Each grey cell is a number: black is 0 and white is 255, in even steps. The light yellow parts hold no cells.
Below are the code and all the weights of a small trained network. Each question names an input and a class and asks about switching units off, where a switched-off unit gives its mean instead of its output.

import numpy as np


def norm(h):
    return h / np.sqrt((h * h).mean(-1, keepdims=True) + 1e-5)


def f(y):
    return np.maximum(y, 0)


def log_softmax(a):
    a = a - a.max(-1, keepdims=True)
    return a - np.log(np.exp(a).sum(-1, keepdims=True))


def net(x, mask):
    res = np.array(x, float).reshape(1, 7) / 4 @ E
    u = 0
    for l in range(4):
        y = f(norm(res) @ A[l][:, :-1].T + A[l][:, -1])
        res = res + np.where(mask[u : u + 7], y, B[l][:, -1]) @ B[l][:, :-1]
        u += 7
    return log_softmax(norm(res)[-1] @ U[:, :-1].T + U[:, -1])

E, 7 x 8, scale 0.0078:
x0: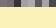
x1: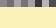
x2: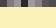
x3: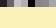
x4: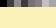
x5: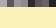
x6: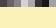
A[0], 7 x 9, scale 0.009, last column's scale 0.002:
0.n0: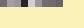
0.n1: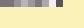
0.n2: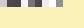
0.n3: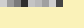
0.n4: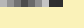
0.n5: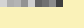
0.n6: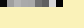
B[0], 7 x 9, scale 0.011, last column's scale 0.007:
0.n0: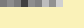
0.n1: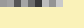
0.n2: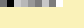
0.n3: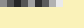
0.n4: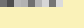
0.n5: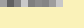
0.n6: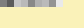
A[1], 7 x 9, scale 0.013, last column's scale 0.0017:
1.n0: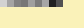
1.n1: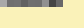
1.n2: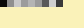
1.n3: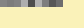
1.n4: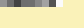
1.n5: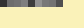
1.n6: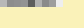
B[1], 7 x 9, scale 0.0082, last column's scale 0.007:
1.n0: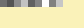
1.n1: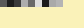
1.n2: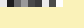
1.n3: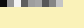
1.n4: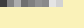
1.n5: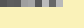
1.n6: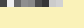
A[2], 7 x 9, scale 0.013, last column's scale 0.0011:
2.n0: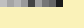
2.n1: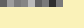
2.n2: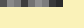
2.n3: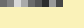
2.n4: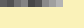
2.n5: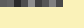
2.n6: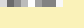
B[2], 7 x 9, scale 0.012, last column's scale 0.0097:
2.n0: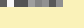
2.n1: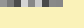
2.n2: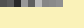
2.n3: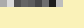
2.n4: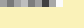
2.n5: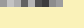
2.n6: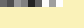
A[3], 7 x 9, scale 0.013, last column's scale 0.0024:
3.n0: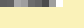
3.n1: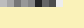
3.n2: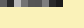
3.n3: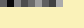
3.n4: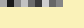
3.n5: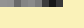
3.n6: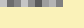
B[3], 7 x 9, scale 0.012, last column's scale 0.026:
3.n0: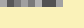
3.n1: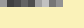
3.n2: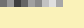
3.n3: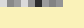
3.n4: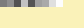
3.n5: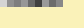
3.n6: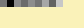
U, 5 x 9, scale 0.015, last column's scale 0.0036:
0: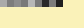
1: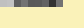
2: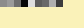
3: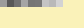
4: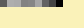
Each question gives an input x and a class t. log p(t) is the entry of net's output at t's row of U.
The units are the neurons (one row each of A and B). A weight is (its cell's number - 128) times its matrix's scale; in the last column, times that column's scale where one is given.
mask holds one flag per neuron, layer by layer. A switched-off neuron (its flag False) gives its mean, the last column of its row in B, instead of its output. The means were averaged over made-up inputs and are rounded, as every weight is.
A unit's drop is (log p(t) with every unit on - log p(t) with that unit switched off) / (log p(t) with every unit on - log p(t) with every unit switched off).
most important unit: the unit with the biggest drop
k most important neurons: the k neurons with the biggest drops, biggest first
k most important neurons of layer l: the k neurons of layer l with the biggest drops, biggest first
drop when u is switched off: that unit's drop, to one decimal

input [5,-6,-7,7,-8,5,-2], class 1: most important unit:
2.n3
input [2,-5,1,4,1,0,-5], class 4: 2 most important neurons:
(0.n2, 3.n4)
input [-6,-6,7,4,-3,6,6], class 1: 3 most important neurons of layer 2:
(2.n3, 2.n6, 2.n0)
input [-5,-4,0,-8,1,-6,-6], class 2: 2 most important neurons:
(0.n3, 3.n4)
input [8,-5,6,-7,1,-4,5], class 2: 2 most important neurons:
(0.n2, 2.n5)
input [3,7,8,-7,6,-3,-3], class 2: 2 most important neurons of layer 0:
(0.n2, 0.n6)
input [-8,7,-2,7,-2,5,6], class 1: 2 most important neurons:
(2.n3, 0.n2)
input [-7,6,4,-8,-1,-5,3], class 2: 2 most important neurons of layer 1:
(1.n2, 1.n0)
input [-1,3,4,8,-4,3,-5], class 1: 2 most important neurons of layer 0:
(0.n0, 0.n2)
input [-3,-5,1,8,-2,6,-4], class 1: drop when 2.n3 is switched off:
0.4
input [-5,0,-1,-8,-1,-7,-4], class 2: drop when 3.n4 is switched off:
0.2
